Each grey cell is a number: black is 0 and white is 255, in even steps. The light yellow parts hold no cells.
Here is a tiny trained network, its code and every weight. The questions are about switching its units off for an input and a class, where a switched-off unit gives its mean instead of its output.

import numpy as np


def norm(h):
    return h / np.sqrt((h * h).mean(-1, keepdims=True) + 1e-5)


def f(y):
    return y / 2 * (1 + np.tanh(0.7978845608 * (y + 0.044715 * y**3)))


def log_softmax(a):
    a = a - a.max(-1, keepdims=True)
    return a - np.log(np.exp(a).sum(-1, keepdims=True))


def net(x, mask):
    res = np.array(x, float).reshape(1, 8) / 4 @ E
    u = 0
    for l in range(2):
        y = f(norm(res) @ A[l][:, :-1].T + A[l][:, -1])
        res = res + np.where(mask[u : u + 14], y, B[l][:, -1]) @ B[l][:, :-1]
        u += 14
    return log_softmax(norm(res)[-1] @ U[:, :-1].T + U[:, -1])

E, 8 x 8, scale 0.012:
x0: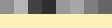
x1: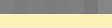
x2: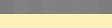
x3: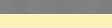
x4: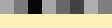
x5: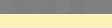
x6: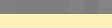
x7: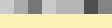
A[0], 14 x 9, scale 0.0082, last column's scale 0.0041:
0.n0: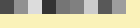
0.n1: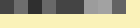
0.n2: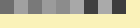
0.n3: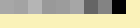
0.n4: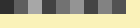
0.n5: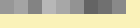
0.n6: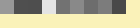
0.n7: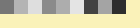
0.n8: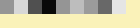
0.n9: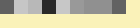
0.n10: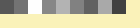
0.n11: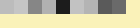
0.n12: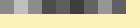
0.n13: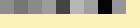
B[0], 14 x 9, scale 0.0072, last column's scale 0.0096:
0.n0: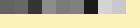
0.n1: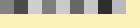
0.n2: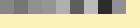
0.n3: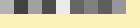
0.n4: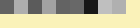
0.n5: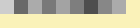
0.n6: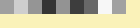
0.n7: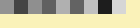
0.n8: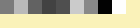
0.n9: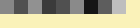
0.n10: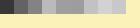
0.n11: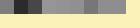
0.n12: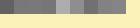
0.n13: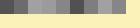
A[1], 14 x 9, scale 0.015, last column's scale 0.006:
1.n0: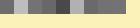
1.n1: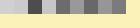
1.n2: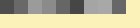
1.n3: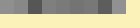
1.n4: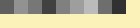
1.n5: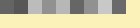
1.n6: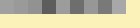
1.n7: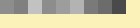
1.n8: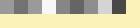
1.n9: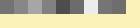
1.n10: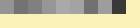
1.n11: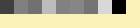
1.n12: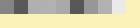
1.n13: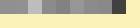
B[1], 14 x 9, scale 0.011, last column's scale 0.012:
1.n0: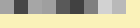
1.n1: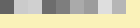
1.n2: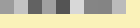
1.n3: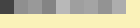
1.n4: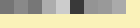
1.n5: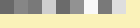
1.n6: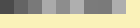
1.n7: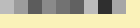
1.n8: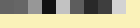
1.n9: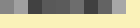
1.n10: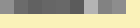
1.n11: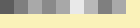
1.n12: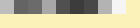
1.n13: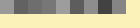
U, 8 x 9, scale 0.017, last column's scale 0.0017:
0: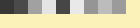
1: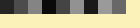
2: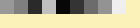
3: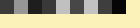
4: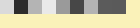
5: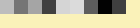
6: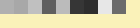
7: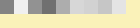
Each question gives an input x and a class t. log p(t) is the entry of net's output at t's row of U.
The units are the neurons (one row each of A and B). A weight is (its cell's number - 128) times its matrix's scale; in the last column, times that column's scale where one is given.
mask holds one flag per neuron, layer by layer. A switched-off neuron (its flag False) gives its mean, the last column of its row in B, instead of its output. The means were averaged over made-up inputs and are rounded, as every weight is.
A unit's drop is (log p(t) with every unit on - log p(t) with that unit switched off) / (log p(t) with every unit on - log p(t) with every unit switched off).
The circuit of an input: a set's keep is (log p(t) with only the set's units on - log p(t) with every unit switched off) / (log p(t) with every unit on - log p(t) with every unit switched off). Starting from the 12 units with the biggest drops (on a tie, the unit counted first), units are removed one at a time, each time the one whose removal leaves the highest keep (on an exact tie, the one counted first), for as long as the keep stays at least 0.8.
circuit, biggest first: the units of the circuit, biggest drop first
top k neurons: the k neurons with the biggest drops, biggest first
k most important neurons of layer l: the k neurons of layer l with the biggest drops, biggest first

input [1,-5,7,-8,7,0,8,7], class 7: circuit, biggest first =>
1.n1
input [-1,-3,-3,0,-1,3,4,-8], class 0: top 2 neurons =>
0.n0, 0.n8
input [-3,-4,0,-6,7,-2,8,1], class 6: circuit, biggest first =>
1.n8, 0.n8
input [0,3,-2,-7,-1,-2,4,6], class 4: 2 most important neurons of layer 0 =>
0.n8, 0.n9
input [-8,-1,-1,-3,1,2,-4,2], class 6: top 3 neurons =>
1.n8, 1.n12, 0.n1
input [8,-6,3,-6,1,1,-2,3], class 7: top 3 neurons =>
1.n8, 0.n7, 0.n1
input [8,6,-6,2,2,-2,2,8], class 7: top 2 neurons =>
1.n1, 1.n8
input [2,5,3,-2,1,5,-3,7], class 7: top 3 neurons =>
1.n1, 1.n8, 0.n1
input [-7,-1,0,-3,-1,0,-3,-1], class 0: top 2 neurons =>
1.n11, 1.n5
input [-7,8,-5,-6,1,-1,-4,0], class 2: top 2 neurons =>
1.n12, 0.n0
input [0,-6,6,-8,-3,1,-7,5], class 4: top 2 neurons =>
0.n8, 1.n8
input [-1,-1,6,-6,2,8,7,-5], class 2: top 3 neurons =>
0.n8, 0.n1, 1.n9
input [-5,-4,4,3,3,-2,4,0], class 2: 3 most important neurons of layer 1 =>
1.n12, 1.n5, 1.n2
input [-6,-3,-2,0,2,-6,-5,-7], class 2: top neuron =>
1.n9
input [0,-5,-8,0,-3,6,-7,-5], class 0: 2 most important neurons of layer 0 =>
0.n8, 0.n10
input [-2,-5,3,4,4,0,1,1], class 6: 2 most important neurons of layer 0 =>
0.n8, 0.n7
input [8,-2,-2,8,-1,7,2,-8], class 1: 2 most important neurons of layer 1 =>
1.n0, 1.n5
